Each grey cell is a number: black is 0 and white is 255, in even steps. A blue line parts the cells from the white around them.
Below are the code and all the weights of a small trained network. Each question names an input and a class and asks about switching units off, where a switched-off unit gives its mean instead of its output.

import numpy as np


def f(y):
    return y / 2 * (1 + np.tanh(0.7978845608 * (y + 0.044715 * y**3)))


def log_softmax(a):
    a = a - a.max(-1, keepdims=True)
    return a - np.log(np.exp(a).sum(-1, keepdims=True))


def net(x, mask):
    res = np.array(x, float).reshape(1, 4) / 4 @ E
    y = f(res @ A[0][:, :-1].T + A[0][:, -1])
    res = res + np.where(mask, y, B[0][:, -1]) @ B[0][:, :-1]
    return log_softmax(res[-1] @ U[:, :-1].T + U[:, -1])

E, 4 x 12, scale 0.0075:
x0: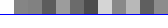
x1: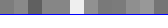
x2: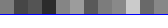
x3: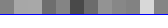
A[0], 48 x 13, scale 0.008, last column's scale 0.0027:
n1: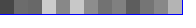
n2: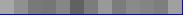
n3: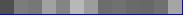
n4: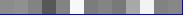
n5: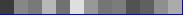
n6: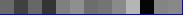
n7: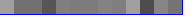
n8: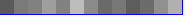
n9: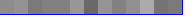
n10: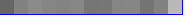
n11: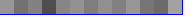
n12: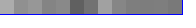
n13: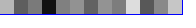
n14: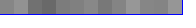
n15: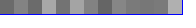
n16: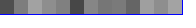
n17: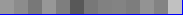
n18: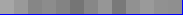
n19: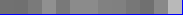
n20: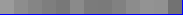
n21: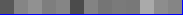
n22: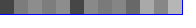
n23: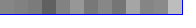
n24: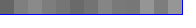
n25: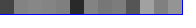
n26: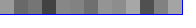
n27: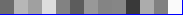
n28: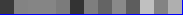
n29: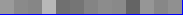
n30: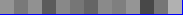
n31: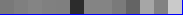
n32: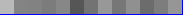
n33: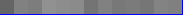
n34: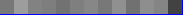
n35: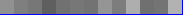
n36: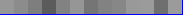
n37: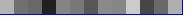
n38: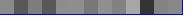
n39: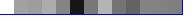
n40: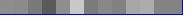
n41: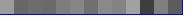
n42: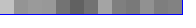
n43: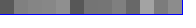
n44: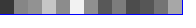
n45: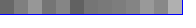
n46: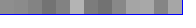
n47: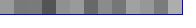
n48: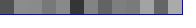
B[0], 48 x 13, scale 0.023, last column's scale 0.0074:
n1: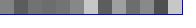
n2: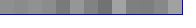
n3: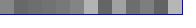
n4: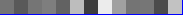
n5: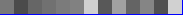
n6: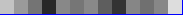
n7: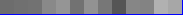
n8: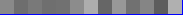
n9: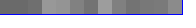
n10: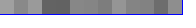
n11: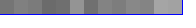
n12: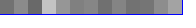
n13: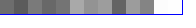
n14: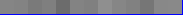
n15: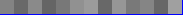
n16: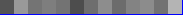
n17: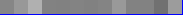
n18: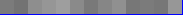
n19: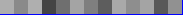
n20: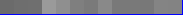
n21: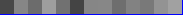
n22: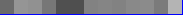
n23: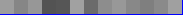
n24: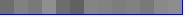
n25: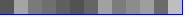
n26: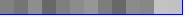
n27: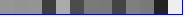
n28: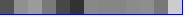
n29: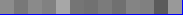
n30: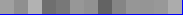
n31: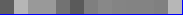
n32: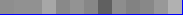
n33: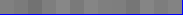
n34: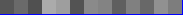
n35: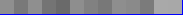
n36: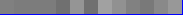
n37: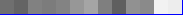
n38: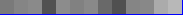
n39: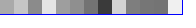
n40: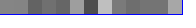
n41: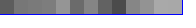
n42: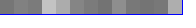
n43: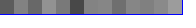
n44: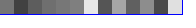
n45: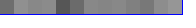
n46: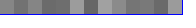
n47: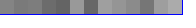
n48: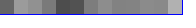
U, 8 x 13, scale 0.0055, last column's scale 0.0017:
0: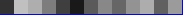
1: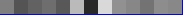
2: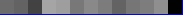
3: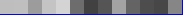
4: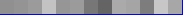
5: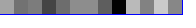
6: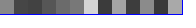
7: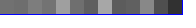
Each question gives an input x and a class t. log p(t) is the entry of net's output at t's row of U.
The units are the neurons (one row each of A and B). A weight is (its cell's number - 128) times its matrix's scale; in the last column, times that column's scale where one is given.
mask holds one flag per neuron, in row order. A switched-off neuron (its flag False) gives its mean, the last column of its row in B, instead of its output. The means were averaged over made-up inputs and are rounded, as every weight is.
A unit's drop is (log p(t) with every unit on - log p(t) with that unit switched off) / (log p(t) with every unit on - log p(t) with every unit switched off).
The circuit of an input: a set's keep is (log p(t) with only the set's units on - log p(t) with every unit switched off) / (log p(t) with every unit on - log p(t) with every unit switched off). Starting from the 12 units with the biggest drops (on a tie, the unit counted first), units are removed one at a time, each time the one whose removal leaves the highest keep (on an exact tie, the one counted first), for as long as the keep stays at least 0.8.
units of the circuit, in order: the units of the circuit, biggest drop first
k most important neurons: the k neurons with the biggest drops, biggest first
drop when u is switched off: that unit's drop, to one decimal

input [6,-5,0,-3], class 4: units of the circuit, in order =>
(n39)
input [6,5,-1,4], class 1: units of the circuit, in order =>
(n4 n40)
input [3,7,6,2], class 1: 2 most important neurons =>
(n4 n40)
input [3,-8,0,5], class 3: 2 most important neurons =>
(n39 n42)
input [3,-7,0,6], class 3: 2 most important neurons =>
(n39 n42)
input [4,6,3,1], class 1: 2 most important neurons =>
(n4 n40)
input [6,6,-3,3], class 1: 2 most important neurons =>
(n4 n40)
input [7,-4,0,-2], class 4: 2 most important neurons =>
(n39 n27)
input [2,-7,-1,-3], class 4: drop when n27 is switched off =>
0.2
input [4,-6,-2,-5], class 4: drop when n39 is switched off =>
0.2
